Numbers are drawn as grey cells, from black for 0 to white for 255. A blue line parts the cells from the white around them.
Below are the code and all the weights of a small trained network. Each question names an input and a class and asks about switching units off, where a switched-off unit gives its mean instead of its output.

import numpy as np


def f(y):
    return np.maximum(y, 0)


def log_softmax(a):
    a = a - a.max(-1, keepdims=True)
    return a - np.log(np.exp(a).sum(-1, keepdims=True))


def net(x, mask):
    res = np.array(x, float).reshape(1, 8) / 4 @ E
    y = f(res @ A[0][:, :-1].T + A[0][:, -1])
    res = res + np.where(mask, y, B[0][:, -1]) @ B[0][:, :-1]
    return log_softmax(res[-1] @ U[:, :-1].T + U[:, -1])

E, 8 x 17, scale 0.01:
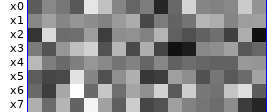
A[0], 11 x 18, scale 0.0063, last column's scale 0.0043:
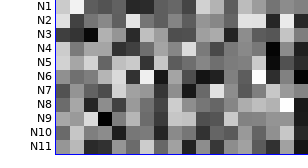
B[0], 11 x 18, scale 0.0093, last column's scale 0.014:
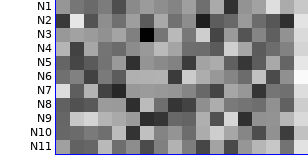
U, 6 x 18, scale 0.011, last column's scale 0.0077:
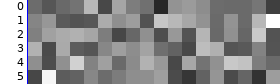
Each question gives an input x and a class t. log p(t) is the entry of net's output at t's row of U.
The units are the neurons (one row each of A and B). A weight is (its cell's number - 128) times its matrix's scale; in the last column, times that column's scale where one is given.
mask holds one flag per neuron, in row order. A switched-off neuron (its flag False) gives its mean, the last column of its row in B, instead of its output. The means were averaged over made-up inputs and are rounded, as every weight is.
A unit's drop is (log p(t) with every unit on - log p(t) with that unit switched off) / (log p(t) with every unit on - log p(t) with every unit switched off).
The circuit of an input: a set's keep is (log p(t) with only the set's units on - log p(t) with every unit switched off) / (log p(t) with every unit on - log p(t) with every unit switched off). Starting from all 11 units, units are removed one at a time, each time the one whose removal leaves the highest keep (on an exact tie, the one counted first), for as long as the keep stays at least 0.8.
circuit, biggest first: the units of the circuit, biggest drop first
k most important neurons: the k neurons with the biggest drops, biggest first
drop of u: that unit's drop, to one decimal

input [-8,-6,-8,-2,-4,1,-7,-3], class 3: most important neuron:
N4
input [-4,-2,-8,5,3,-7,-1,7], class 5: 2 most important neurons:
N2; N8
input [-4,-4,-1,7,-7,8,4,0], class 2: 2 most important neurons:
N3; N1
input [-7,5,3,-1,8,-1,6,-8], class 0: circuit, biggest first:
N8; N10
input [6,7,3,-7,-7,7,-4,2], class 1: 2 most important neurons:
N1; N9
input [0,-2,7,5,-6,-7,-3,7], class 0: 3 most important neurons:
N5; N2; N3
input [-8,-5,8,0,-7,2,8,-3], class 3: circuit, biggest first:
N4; N11
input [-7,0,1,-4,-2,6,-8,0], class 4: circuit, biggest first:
N11; N1
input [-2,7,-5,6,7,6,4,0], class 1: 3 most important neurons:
N6; N9; N11
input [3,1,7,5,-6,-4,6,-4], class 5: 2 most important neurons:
N11; N1
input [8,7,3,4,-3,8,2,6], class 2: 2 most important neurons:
N3; N4
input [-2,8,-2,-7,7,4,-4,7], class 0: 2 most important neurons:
N5; N6
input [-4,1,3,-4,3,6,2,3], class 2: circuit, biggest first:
N6; N3
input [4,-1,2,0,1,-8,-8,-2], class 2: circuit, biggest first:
N9
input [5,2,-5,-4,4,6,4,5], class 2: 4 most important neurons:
N3; N6; N8; N10
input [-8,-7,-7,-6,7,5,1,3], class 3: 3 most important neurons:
N4; N6; N9
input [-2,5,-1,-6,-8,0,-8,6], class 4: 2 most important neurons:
N1; N11
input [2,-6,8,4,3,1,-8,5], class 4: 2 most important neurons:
N11; N2
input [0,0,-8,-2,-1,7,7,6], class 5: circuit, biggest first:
N2; N11
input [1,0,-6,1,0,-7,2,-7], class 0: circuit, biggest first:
N8
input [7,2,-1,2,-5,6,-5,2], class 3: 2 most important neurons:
N7; N9
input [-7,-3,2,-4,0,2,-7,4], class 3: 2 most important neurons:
N4; N6
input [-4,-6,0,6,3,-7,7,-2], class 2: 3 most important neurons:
N9; N11; N1
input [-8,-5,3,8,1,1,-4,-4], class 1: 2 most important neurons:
N6; N7
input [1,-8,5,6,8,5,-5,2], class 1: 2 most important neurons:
N6; N2
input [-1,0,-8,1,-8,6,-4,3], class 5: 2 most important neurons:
N2; N9
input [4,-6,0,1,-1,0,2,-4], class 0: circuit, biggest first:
N11
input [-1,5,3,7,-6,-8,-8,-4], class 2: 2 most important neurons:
N9; N11
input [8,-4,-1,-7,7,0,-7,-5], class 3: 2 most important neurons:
N7; N6
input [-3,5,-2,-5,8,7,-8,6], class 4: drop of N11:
0.5
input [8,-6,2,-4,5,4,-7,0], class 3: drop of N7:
1.2
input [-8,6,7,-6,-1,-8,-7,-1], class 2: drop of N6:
0.2
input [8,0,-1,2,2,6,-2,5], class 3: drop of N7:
1.0
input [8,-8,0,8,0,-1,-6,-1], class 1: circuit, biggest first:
N6
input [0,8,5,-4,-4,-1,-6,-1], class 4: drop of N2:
0.2
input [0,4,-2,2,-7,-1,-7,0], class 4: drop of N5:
0.0
